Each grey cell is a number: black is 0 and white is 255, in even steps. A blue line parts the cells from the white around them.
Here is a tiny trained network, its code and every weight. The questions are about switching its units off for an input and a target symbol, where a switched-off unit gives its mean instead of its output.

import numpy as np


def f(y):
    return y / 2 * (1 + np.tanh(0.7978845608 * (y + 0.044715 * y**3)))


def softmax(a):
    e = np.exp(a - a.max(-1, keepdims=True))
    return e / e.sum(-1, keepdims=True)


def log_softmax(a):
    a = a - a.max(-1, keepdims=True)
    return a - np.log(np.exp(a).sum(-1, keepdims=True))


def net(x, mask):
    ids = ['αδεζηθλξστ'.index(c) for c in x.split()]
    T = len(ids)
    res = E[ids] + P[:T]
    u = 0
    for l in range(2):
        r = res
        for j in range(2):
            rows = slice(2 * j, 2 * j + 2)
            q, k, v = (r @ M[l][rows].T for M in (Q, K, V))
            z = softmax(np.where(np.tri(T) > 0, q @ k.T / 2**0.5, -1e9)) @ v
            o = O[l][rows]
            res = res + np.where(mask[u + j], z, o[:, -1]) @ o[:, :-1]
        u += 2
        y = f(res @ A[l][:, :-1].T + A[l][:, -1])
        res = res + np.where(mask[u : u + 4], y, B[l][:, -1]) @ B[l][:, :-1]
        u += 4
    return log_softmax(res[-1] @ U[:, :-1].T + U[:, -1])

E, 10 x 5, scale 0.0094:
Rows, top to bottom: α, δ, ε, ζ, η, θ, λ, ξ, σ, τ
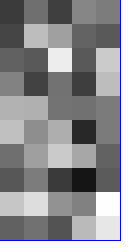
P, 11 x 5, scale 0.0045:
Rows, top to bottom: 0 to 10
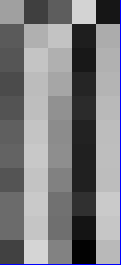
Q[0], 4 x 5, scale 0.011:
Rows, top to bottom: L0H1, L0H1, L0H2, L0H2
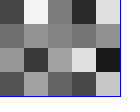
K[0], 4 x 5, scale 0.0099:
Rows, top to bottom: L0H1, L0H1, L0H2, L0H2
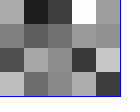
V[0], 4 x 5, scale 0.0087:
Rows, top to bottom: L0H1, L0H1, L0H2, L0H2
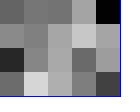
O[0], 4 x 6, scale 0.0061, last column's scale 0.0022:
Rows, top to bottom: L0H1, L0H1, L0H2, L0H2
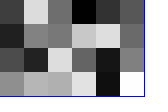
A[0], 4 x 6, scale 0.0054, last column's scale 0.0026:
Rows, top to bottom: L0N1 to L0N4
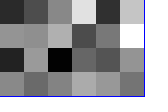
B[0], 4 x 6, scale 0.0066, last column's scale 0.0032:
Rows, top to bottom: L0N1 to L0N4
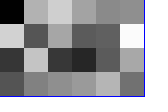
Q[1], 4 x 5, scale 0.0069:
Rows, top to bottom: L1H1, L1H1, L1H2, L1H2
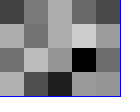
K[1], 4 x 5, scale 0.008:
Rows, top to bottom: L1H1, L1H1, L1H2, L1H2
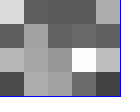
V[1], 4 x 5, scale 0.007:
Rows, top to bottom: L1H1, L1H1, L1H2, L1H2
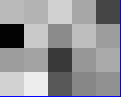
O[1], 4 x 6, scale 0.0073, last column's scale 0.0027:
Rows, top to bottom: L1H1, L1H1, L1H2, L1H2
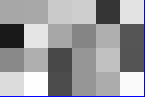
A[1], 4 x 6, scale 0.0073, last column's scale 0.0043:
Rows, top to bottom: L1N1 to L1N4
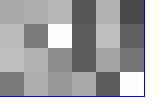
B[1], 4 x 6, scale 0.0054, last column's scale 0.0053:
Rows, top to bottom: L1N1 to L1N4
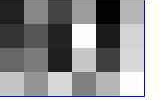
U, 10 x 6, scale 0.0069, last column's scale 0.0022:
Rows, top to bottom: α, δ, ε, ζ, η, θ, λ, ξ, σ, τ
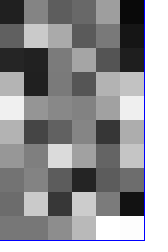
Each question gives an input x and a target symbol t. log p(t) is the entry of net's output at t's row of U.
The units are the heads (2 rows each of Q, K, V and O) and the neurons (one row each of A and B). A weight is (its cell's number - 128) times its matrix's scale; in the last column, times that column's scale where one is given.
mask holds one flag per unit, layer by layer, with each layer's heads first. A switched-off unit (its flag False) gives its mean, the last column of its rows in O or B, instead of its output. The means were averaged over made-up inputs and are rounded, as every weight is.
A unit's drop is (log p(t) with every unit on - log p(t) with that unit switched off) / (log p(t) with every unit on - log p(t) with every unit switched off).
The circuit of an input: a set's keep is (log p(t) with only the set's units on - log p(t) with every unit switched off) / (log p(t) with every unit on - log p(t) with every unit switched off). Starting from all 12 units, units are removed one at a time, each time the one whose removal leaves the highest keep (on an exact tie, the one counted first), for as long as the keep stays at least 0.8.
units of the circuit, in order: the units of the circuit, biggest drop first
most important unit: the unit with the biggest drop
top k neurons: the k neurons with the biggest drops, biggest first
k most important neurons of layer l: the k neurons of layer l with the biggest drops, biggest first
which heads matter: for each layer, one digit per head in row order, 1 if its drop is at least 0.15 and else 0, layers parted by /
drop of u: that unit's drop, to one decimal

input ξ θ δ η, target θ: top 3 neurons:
L0N2, L1N3, L0N1
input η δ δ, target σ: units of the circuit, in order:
L0H2, L1H2, L1N3
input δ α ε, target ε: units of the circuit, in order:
L1N2, L1H2
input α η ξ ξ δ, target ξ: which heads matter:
11 / 10
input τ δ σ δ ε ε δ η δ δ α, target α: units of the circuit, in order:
L0H1, L1H1, L0H2, L0N3
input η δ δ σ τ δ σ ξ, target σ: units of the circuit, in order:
L1H2, L0H2, L1N3
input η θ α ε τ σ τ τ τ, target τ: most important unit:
L0H1
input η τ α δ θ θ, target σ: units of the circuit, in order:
L0H2, L1H2, L1N3, L1N1
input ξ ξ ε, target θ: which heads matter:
10 / 10
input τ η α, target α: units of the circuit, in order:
L1H1, L0H1, L0H2, L0N3
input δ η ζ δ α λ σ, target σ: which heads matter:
00 / 10
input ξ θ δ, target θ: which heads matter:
10 / 10
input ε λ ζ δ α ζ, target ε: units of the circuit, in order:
L1H2, L0H2
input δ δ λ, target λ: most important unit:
L0H2
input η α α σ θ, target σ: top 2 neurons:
L1N3, L1N1
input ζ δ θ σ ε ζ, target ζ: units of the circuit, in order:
L0H2, L1H1, L0N1
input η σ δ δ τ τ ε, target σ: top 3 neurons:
L1N2, L1N1, L1N3
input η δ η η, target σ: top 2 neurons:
L1N3, L1N1
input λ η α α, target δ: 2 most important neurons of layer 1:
L1N2, L1N3
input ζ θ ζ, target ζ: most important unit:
L1H1
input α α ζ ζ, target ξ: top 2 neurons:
L1N4, L0N3
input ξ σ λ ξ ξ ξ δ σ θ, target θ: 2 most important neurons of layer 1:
L1N2, L1N3
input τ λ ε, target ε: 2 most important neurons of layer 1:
L1N2, L1N4
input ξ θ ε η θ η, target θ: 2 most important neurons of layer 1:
L1N3, L1N4
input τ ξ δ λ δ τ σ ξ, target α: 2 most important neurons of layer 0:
L0N3, L0N2
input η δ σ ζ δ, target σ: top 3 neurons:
L1N3, L1N1, L0N3
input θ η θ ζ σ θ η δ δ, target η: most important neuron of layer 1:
L1N2
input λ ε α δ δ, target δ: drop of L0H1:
0.5
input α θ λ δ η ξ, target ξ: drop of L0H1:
0.5
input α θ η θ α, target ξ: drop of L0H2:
0.2
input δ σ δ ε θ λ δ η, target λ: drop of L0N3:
0.1
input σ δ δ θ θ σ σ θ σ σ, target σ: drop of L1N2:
0.3
